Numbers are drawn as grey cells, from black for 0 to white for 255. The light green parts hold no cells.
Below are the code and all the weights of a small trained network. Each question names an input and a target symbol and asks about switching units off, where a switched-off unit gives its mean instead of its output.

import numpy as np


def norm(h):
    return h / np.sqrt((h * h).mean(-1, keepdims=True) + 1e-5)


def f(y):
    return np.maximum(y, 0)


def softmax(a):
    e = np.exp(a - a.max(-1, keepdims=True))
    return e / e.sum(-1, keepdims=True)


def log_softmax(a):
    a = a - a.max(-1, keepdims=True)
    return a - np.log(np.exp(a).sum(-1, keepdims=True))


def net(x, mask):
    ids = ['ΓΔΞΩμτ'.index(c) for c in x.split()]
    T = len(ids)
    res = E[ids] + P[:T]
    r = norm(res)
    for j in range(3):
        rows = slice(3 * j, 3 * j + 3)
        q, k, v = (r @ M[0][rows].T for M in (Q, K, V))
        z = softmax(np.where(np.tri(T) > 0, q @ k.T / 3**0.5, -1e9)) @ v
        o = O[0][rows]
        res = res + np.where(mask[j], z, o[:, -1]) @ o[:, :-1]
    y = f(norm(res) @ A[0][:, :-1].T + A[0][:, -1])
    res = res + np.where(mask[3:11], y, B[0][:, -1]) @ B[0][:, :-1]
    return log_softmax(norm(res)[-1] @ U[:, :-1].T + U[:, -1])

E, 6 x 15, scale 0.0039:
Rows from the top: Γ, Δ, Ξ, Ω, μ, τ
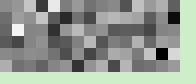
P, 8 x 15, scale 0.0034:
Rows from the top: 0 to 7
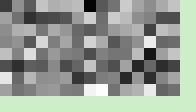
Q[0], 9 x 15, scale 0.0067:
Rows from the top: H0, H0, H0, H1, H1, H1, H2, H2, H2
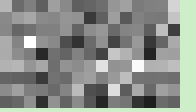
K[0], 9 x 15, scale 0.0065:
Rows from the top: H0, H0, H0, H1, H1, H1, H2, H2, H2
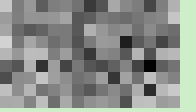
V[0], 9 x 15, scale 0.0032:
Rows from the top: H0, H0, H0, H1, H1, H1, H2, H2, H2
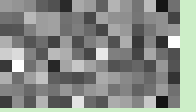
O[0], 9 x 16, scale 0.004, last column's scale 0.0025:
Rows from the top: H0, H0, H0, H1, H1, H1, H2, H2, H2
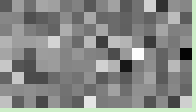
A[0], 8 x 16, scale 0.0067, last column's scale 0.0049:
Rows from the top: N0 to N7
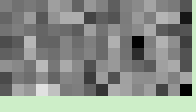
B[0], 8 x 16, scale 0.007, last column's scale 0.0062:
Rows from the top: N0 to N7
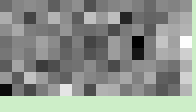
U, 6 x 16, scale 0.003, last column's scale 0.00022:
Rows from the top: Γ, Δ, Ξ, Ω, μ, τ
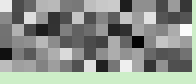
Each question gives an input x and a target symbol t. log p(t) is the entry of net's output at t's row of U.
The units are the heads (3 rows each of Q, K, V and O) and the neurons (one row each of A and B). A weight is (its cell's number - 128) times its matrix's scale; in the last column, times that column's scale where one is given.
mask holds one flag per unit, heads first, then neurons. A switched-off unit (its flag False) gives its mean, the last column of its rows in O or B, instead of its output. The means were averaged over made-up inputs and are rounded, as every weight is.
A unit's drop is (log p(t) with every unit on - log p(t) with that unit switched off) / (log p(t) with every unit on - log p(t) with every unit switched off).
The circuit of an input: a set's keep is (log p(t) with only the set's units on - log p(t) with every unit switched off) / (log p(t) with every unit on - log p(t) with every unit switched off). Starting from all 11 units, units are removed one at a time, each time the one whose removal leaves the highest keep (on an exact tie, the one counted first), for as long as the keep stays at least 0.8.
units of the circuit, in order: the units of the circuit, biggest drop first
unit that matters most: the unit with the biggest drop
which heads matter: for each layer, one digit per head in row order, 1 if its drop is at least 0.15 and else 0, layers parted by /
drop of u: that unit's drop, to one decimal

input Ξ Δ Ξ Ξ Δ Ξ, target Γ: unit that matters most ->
H1
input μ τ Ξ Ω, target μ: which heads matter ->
000
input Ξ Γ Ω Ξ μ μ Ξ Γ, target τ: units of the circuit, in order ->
[H1; N3]
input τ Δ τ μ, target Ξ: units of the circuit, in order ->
[H2; N3; N2]
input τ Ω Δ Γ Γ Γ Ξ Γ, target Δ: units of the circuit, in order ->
[H1; N6; N3]
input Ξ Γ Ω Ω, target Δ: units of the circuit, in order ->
[H1; N6]
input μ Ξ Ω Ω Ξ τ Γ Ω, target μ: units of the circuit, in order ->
[N7; H1; H2]
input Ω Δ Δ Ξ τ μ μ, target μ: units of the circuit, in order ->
[N7; H1]
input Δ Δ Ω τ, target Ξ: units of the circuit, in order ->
[H2; N3; H1]
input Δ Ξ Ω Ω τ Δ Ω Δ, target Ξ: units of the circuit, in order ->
[H2; N2; N3]
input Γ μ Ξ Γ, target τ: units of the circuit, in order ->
[H2; H1]
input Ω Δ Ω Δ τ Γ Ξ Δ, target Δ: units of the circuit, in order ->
[H1; N6]
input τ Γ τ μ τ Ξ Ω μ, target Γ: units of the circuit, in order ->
[H1; N3]
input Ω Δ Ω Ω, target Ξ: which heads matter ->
001
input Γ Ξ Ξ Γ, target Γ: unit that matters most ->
H1
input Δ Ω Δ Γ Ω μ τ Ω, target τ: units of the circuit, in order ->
[H1; N3]
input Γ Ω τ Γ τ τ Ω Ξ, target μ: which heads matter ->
010
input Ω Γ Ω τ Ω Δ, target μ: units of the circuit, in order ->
[H1; N7; H2]
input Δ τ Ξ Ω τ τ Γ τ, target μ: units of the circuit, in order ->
[H1; H2; N7; H0]
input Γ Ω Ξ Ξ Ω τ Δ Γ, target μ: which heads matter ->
011
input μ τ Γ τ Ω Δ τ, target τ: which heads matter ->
010
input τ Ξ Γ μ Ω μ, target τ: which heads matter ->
011
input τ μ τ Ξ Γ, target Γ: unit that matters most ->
N1
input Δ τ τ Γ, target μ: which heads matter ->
000
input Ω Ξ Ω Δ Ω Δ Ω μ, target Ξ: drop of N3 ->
0.1
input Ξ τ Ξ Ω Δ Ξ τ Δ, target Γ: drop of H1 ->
0.7
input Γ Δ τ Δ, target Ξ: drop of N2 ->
0.2
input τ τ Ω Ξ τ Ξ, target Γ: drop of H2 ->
0.0
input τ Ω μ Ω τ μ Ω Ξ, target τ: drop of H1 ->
0.2
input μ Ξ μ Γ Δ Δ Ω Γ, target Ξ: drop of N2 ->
0.1
